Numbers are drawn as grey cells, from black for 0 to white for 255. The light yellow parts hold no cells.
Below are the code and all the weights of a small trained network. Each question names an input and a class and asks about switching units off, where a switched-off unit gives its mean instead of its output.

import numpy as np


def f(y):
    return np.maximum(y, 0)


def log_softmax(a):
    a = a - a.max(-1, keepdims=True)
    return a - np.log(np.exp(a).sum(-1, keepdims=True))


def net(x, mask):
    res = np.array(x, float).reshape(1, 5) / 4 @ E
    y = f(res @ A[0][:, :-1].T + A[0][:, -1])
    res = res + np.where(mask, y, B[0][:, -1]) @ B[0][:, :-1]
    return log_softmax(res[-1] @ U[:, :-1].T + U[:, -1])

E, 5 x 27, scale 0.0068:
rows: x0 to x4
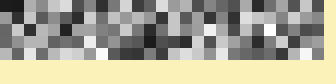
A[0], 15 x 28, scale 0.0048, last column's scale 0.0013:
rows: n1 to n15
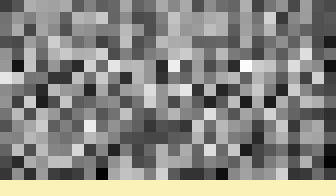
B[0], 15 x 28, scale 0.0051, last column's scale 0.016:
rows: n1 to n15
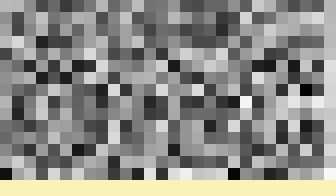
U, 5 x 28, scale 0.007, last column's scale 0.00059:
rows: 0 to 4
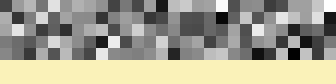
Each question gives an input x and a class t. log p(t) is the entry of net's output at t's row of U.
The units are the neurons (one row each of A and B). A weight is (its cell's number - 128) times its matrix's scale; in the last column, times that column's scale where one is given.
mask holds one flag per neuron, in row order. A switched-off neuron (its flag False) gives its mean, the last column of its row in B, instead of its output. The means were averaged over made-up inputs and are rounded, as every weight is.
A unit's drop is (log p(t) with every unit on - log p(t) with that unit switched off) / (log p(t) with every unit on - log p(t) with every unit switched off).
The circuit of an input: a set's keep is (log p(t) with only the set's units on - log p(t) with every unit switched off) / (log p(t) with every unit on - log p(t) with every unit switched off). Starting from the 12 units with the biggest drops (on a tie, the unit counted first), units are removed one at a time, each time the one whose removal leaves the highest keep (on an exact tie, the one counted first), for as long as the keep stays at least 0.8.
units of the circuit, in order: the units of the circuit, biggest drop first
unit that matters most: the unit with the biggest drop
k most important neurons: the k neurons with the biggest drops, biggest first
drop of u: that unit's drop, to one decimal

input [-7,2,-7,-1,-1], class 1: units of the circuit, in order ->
n9
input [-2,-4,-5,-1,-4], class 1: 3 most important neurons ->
n9, n6, n5
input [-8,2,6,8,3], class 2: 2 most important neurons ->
n7, n8
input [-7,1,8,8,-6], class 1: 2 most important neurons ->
n10, n3
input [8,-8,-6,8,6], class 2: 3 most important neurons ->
n14, n1, n4
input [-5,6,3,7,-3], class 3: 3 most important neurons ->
n11, n13, n12
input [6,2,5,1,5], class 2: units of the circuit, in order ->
n14, n4
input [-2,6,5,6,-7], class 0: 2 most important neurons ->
n15, n8
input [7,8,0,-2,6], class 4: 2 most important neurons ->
n6, n15
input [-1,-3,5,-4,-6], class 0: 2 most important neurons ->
n15, n9
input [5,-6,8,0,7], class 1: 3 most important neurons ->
n15, n2, n3
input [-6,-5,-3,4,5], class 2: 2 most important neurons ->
n15, n7
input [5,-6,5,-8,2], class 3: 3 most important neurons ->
n8, n6, n9
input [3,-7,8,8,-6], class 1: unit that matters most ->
n10
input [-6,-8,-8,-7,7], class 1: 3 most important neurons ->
n9, n15, n6
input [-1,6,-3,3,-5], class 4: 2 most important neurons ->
n6, n5
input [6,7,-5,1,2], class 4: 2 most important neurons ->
n6, n7
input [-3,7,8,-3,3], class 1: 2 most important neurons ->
n2, n3
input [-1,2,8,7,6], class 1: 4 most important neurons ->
n2, n15, n3, n8
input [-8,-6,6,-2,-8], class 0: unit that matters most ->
n15
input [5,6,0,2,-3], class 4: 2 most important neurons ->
n6, n7
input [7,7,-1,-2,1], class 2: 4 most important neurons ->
n14, n4, n13, n1
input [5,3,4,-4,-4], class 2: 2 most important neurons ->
n4, n9
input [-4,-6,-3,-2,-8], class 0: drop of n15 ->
1.0
